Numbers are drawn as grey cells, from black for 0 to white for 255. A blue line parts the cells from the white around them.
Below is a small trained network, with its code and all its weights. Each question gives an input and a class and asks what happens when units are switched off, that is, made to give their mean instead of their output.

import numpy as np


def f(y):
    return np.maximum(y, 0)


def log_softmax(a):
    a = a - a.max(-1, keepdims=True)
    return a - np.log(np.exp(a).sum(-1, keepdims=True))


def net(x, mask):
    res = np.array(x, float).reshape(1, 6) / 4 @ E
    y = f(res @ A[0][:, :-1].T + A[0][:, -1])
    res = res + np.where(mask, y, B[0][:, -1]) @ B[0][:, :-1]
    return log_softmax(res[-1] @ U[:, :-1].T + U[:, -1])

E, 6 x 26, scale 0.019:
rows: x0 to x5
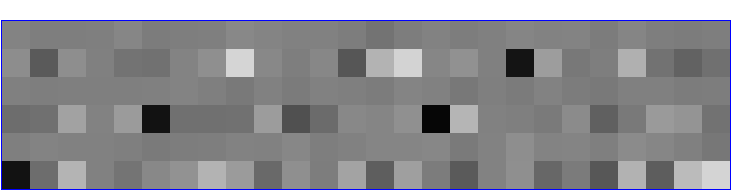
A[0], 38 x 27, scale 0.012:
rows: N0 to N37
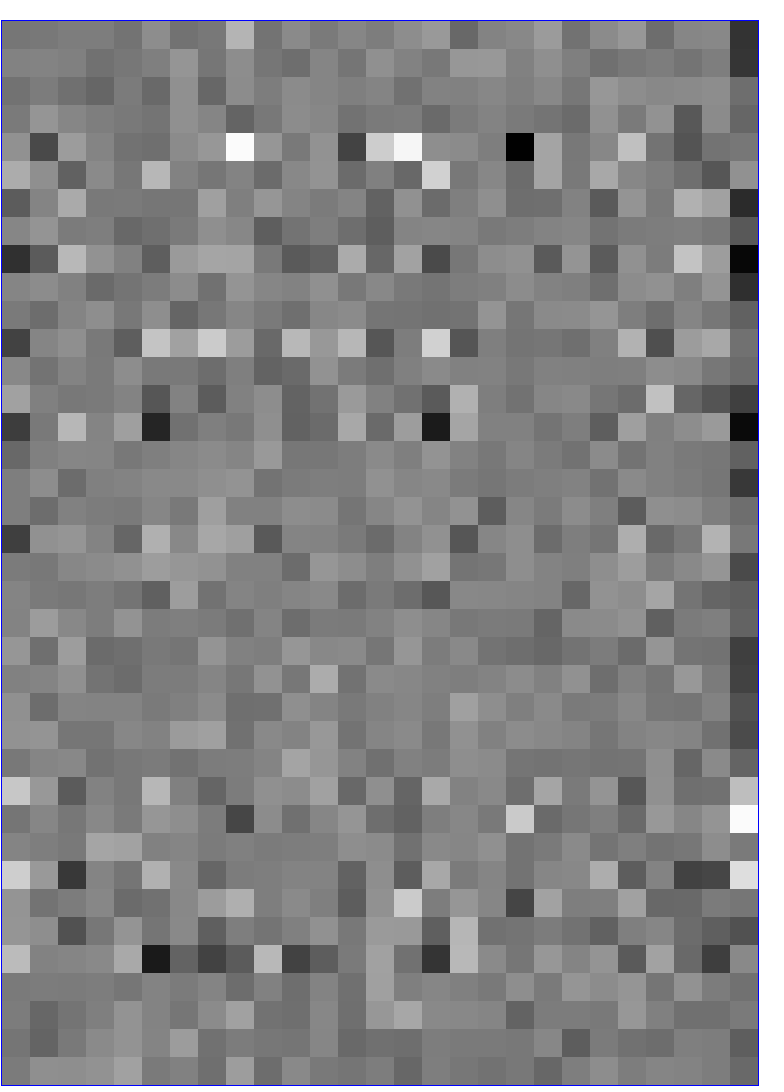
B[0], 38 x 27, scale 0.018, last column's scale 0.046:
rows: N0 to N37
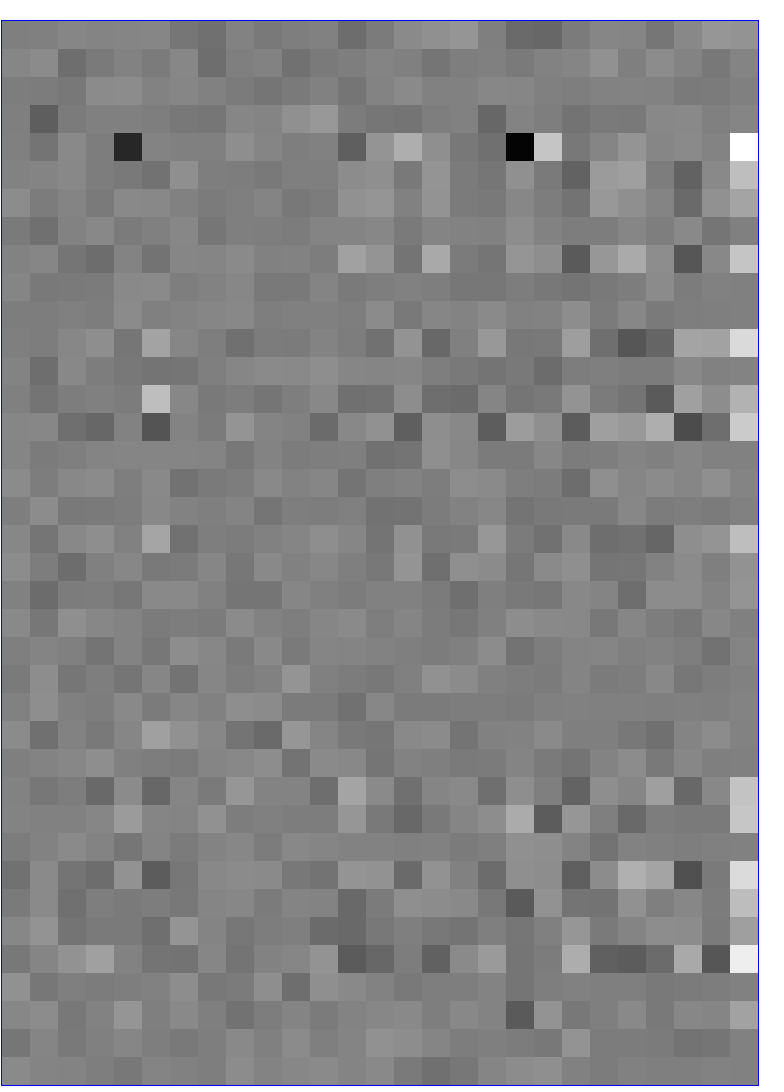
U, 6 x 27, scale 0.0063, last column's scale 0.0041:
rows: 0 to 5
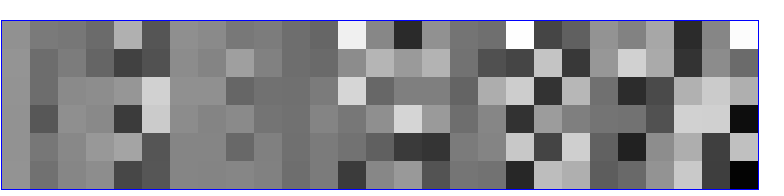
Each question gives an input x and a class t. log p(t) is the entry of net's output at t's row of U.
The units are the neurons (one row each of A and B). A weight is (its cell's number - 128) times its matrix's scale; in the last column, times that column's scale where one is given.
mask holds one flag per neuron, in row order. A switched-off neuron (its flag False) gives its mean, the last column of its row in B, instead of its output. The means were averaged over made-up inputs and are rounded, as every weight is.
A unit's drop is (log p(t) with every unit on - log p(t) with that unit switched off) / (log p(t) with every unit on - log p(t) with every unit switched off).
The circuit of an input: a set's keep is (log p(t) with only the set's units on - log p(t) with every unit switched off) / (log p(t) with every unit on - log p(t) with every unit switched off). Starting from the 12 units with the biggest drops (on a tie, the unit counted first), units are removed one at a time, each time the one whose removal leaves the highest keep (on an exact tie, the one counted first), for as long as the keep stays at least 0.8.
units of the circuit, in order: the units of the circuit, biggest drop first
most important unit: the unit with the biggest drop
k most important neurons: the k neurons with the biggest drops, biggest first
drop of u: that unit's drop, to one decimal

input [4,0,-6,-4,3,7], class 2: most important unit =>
N4
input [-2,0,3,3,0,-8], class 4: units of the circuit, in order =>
N4, N33
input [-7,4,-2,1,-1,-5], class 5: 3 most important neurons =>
N33, N8, N14
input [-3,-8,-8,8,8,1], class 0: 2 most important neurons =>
N14, N8
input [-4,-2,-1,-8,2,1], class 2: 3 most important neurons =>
N11, N4, N14
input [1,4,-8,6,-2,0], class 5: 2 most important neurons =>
N33, N30
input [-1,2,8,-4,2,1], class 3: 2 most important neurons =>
N14, N11
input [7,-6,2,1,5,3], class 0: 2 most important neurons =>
N33, N4
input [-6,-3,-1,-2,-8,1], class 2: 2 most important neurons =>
N4, N14
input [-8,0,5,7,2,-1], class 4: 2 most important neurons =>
N4, N33
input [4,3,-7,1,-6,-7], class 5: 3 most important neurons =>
N33, N8, N14
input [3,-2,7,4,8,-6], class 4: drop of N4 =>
0.5
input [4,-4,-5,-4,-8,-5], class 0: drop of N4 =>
0.3
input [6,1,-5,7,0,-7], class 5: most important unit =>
N28
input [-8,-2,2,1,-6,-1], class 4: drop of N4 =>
0.6
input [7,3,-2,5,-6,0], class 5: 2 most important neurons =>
N33, N30
